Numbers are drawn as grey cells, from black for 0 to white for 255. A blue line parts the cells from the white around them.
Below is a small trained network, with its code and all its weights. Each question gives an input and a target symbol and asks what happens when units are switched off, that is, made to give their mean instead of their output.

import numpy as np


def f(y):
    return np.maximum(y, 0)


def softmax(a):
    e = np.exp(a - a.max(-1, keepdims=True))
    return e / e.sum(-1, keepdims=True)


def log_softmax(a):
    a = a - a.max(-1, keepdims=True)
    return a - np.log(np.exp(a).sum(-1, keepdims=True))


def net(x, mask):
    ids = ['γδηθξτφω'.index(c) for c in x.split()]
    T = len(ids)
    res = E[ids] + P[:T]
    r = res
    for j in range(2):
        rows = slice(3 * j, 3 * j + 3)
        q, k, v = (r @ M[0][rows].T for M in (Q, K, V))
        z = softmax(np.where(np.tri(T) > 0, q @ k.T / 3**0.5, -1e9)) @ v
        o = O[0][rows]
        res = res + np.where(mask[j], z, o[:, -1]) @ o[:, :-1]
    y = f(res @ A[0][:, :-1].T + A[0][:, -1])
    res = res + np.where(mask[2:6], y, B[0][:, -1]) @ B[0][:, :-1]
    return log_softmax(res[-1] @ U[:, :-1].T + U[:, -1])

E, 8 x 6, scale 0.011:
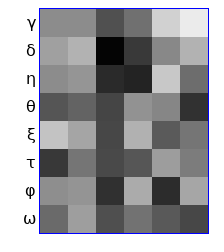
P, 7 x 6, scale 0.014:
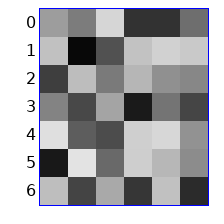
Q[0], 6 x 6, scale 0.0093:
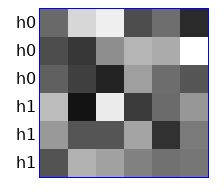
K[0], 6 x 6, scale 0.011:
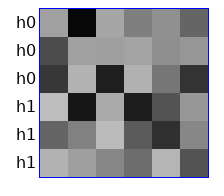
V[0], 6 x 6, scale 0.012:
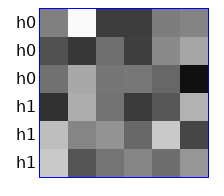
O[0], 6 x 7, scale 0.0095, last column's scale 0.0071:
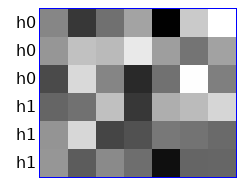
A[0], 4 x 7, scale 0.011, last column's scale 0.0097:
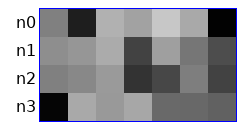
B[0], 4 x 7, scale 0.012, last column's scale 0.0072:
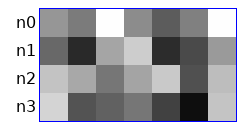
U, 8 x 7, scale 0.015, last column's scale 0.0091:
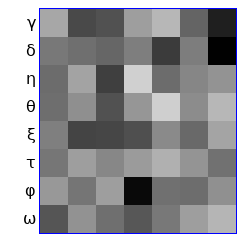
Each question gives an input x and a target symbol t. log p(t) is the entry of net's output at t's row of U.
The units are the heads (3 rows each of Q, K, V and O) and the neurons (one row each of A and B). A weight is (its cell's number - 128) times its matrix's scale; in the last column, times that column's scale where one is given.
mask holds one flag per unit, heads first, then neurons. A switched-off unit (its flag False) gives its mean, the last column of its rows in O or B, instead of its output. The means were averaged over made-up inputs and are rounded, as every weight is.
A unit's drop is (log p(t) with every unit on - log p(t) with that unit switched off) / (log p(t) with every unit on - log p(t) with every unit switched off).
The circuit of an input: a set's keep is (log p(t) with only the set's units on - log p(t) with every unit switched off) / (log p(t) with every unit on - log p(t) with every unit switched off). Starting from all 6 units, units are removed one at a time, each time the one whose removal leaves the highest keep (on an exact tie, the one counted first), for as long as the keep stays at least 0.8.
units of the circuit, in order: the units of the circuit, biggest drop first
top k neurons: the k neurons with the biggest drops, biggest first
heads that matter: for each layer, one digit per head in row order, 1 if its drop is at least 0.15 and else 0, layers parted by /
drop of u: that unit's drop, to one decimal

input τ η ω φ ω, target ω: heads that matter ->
10
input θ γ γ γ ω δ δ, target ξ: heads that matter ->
00
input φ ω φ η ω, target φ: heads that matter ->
11
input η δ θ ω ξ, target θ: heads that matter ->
11
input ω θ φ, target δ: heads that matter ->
01
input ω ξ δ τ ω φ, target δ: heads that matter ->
10
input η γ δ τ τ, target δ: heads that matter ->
10
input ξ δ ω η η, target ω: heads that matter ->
10
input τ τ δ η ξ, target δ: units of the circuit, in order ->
h0
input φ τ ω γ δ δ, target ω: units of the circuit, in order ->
h0, h1
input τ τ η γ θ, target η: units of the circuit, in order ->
h0, h1
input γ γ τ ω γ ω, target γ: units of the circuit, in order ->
n3, h1
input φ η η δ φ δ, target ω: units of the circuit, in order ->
h1, h0
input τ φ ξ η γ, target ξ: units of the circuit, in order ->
h0
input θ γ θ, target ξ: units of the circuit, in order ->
n3, h0, n0
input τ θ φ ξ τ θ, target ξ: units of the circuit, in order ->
n3, h0
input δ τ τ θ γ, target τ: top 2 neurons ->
n0, n3
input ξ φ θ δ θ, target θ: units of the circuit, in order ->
h0, h1
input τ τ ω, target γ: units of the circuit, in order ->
n3, h0
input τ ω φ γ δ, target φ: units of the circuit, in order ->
h1, n0, h0
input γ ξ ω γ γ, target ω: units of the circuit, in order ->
h0
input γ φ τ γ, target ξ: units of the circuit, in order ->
h1, n0
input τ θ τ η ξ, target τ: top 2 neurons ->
n0, n3
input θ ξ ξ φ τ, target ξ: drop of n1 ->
0.0
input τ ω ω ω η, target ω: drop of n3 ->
0.1
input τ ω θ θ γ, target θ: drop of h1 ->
0.6
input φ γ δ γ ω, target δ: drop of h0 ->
1.1
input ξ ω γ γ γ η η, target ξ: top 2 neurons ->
n0, n1
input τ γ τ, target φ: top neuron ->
n3
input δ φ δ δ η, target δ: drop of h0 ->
0.8
